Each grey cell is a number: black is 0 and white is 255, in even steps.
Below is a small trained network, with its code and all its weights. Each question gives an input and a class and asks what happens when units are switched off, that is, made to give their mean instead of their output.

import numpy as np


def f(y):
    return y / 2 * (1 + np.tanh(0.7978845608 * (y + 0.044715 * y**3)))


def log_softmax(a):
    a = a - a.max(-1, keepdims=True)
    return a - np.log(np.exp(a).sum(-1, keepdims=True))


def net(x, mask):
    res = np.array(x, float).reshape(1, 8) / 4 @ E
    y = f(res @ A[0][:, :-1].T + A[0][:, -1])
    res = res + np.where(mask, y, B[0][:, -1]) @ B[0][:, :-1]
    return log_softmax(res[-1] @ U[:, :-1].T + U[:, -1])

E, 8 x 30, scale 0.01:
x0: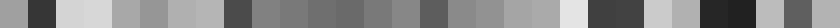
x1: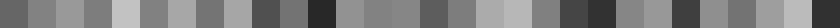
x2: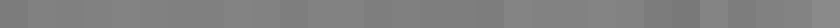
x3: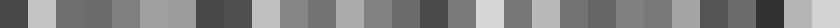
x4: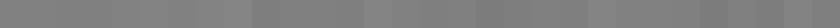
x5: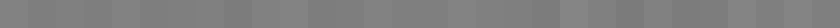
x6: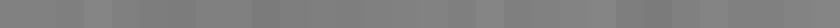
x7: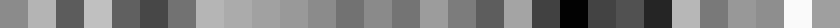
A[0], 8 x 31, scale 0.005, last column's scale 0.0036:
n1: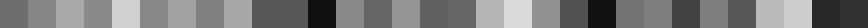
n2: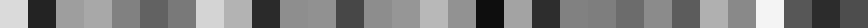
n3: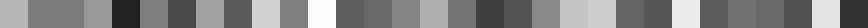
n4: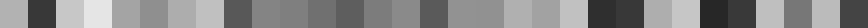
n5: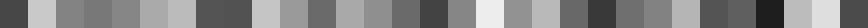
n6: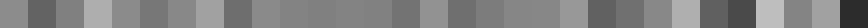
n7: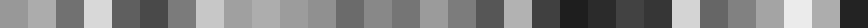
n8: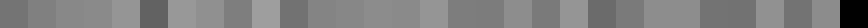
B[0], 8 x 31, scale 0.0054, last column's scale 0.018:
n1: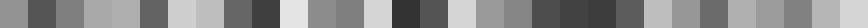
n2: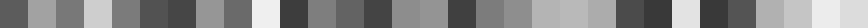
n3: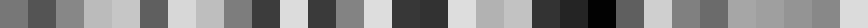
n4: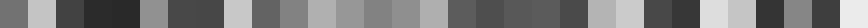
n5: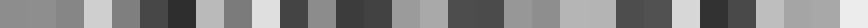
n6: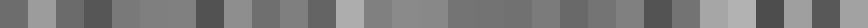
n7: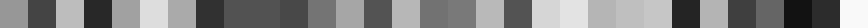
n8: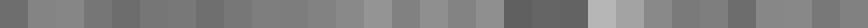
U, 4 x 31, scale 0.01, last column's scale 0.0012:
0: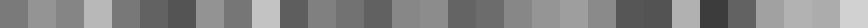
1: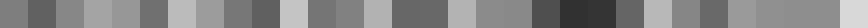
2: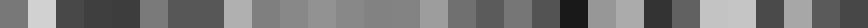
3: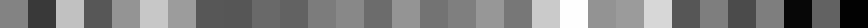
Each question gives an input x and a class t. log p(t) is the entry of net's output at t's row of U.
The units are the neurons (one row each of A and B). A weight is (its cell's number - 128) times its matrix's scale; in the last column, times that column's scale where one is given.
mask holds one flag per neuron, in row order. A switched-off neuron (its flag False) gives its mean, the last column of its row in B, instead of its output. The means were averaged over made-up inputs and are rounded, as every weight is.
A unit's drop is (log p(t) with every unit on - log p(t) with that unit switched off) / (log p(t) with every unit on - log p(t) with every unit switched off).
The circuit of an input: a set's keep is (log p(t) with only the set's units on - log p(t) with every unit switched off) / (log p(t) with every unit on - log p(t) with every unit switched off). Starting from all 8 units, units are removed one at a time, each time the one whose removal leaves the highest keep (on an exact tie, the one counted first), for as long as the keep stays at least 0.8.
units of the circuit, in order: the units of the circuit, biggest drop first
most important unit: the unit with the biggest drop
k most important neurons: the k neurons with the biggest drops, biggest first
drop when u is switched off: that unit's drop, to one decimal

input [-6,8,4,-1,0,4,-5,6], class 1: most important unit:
n1
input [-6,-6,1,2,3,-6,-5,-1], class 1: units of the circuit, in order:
[n4 n3]
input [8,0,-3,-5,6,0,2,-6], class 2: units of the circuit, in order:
[n4 n7]
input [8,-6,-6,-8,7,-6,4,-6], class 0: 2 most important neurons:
[n2 n7]
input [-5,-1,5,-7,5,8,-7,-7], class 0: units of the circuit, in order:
[n7 n2]
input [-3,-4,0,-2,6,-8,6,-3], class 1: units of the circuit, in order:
[n7 n4 n5]
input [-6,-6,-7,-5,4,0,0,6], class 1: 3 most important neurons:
[n3 n4 n5]
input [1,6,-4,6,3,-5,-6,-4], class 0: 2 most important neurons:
[n5 n3]
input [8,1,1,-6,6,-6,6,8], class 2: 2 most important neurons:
[n4 n6]
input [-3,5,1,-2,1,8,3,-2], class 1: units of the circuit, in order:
[n7 n4]
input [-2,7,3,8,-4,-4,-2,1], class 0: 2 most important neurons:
[n5 n3]
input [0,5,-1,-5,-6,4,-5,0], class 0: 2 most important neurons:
[n2 n3]
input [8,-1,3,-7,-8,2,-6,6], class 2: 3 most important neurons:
[n4 n5 n6]
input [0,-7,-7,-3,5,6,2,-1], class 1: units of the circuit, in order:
[n3]
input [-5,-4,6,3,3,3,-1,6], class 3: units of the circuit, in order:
[n7 n4]
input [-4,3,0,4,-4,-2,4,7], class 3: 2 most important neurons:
[n7 n4]
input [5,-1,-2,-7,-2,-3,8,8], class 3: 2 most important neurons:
[n7 n5]
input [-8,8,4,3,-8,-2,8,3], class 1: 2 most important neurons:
[n1 n4]
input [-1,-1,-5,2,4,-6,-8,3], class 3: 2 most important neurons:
[n4 n2]
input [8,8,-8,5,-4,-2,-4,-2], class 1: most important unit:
n1
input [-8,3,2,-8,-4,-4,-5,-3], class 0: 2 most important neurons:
[n2 n4]
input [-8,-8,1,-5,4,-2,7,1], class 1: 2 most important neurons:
[n3 n4]
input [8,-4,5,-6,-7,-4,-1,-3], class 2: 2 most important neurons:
[n4 n5]
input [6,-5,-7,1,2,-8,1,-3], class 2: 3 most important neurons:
[n4 n1 n7]
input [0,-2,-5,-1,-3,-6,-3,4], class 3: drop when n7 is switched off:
0.2
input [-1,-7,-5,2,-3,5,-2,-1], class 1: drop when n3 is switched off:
0.1
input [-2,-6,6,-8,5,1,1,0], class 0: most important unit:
n2
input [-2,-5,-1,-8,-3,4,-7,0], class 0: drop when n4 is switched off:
0.0
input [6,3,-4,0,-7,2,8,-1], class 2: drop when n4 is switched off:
0.6
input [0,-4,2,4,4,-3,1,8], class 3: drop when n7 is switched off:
1.0
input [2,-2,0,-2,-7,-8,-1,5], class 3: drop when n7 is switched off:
0.5
